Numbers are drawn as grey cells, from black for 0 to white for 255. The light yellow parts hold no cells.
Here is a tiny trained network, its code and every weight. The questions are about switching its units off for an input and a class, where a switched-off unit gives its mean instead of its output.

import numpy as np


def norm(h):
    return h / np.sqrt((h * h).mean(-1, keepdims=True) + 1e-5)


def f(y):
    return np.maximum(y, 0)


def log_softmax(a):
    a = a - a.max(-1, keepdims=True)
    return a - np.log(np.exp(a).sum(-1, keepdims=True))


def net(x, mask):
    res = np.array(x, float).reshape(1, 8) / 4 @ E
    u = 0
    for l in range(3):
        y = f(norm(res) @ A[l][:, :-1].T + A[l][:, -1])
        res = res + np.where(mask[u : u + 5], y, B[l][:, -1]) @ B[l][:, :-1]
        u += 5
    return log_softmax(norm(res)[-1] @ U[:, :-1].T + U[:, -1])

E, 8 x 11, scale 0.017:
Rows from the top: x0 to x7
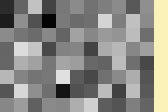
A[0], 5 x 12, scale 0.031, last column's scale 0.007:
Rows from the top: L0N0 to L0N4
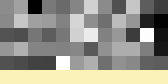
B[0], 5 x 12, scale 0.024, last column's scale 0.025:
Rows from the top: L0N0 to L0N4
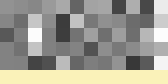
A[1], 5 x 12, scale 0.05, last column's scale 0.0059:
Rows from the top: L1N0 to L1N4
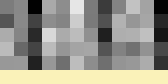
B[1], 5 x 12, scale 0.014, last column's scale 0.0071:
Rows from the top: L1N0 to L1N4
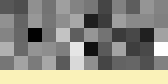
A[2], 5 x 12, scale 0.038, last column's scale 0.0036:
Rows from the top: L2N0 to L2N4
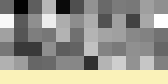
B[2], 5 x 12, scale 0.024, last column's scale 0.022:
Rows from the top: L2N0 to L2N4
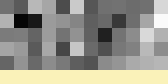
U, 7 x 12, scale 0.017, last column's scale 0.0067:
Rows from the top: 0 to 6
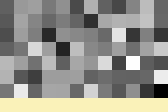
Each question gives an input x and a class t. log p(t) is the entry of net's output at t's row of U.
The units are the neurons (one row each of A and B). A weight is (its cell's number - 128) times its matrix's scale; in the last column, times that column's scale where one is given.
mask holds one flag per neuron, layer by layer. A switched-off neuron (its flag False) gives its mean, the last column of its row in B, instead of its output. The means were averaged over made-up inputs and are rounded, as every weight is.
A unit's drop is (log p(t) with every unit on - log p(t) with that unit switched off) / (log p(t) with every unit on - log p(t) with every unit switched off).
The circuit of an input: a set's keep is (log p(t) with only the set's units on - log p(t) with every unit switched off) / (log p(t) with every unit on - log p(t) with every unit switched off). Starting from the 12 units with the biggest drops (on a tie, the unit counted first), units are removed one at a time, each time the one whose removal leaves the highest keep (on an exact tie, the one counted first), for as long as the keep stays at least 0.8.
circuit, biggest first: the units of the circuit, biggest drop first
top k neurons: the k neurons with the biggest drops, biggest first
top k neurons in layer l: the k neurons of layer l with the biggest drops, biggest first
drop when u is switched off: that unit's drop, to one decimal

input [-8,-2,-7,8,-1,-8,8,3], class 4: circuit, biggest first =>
[L0N2; L0N4]
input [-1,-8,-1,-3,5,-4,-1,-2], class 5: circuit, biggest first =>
[L2N1]
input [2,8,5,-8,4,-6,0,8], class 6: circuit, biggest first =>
[L0N0; L0N4]
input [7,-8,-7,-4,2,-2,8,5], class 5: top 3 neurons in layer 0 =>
[L0N2; L0N3; L0N1]
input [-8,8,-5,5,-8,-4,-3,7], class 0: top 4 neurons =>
[L0N0; L0N2; L2N2; L0N1]
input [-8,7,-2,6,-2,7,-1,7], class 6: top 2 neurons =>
[L0N0; L2N1]
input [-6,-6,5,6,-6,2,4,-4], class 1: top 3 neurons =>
[L0N2; L0N0; L2N4]
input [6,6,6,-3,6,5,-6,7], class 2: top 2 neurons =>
[L0N4; L2N1]
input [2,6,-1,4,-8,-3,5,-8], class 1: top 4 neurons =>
[L0N2; L0N1; L2N4; L0N0]
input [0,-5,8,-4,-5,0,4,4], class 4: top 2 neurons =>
[L0N0; L0N4]
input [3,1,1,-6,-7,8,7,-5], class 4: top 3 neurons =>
[L0N4; L2N1; L0N2]
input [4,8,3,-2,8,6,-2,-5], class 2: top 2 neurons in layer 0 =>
[L0N4; L0N0]
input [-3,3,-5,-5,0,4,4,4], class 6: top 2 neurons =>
[L0N0; L2N1]
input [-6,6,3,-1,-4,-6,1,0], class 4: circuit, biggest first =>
[L0N0]
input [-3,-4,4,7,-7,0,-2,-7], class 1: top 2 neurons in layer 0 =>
[L0N2; L0N3]
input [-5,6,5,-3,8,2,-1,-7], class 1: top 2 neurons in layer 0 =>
[L0N3; L0N2]
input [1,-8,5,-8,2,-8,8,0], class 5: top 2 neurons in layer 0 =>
[L0N2; L0N3]
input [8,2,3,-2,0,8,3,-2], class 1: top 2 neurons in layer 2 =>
[L2N1; L2N4]
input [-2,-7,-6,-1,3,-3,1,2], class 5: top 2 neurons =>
[L0N2; L2N1]
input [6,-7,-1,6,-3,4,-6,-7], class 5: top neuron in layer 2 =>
[L2N1]
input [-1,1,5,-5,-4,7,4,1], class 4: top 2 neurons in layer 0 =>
[L0N0; L0N4]
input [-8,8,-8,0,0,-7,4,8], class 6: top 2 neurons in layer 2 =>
[L2N1; L2N0]
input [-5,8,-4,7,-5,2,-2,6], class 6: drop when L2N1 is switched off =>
0.3
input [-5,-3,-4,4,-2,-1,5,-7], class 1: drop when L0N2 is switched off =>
0.6
